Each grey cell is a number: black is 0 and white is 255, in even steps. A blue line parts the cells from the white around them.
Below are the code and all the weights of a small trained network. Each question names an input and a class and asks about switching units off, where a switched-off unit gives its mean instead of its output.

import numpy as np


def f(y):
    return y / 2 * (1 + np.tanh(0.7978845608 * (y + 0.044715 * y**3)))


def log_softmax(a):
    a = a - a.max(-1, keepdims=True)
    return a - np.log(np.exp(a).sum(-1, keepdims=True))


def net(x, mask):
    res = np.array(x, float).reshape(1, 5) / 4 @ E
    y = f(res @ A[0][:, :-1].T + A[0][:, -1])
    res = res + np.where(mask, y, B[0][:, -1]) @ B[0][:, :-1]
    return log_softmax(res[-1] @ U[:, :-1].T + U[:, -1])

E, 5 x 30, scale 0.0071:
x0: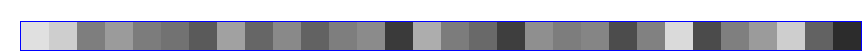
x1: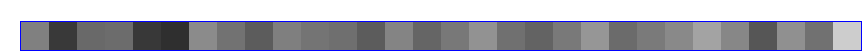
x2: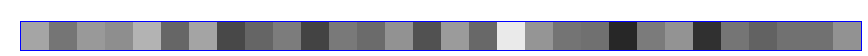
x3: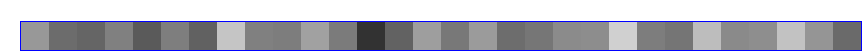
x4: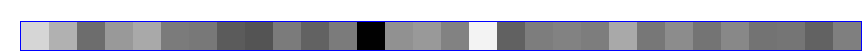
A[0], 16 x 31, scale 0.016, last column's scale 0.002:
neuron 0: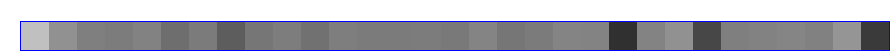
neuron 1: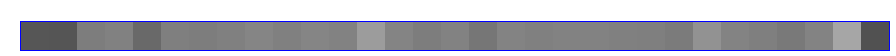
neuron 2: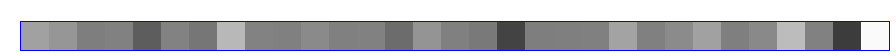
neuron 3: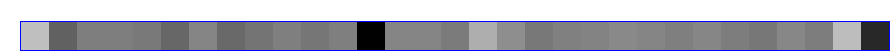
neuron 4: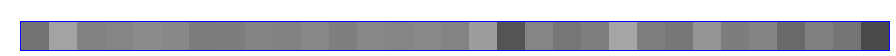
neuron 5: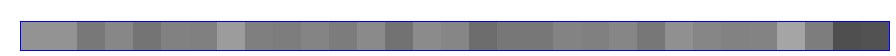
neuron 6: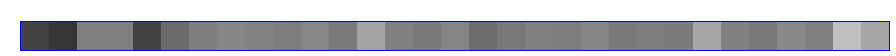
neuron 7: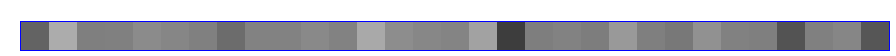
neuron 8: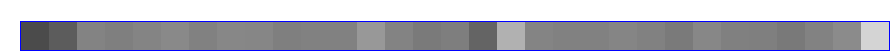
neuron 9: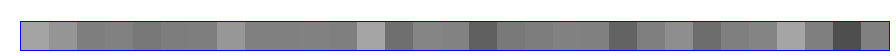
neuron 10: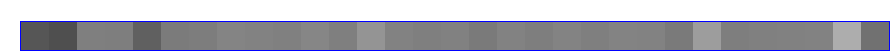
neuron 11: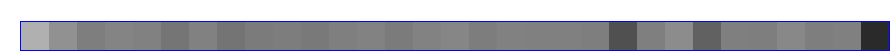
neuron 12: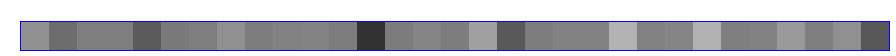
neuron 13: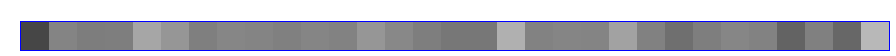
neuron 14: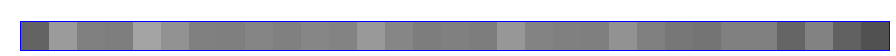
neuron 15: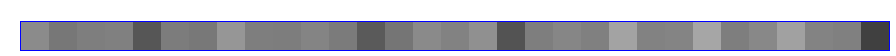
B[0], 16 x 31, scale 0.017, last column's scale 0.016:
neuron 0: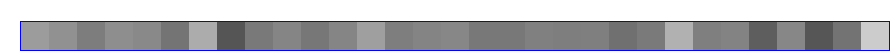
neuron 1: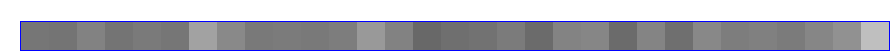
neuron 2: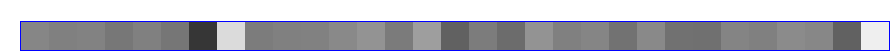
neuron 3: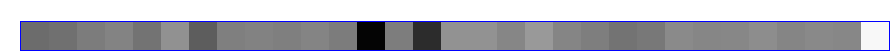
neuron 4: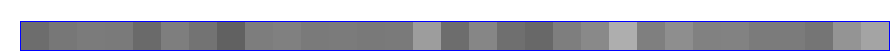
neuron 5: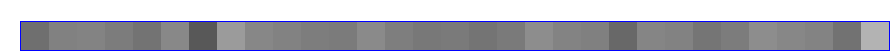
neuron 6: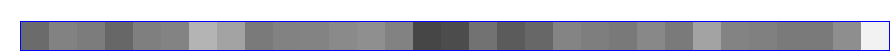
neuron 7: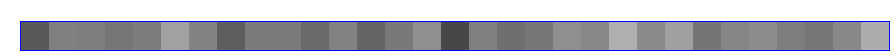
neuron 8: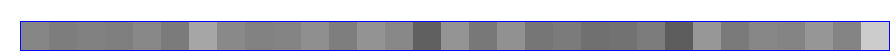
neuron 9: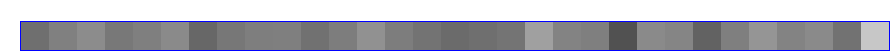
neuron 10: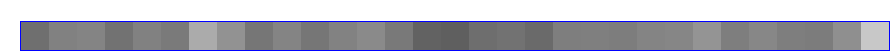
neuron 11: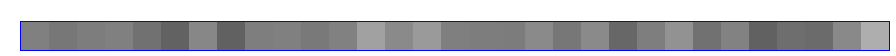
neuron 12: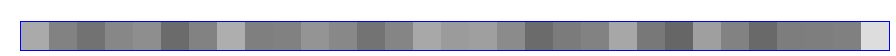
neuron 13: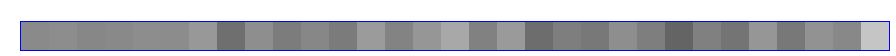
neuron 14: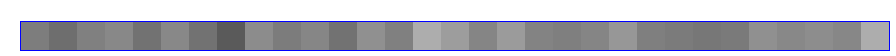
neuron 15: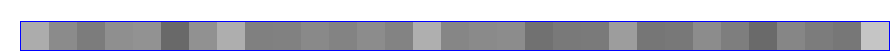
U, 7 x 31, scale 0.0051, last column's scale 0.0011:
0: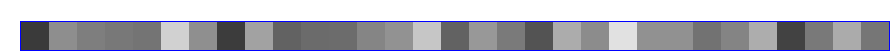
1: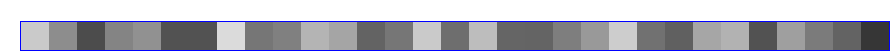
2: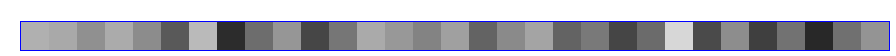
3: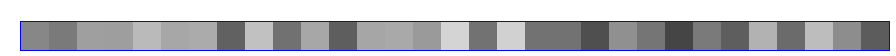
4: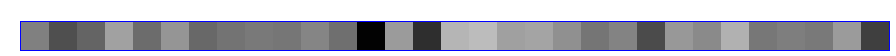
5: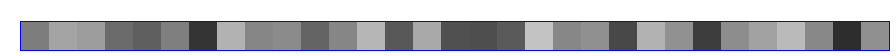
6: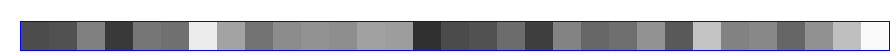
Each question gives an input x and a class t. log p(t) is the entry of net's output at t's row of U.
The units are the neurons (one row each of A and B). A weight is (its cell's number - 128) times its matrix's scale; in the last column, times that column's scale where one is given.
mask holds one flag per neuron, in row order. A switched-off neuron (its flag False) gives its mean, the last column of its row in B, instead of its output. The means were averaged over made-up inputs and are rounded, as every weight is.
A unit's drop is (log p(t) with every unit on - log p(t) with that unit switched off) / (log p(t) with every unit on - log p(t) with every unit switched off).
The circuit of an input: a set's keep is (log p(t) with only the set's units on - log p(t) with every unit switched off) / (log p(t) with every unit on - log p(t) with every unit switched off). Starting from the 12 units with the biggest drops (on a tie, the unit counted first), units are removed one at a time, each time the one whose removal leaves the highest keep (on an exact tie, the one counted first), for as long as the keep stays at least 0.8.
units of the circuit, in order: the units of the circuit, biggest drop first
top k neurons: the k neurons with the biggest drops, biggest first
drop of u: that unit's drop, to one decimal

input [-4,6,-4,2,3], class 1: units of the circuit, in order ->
(neuron 12)
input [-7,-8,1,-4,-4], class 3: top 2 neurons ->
(neuron 13; neuron 14)
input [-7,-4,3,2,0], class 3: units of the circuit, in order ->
(neuron 13; neuron 6)
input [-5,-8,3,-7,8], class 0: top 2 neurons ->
(neuron 7; neuron 8)
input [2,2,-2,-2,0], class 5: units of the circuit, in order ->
(neuron 12; neuron 6)
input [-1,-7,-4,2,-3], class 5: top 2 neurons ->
(neuron 2; neuron 12)
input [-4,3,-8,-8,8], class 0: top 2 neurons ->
(neuron 7; neuron 4)
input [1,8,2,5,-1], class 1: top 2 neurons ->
(neuron 12; neuron 15)
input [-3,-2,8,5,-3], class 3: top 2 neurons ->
(neuron 6; neuron 10)
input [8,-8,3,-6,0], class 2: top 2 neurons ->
(neuron 0; neuron 11)
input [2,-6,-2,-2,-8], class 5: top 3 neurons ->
(neuron 9; neuron 12; neuron 5)
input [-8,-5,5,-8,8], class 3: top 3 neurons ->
(neuron 13; neuron 14; neuron 6)
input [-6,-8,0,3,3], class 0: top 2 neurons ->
(neuron 4; neuron 7)
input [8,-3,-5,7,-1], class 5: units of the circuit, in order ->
(neuron 9)
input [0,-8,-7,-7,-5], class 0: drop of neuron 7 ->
0.7
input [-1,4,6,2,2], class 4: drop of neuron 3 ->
0.2
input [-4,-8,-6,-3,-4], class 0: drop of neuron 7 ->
0.7
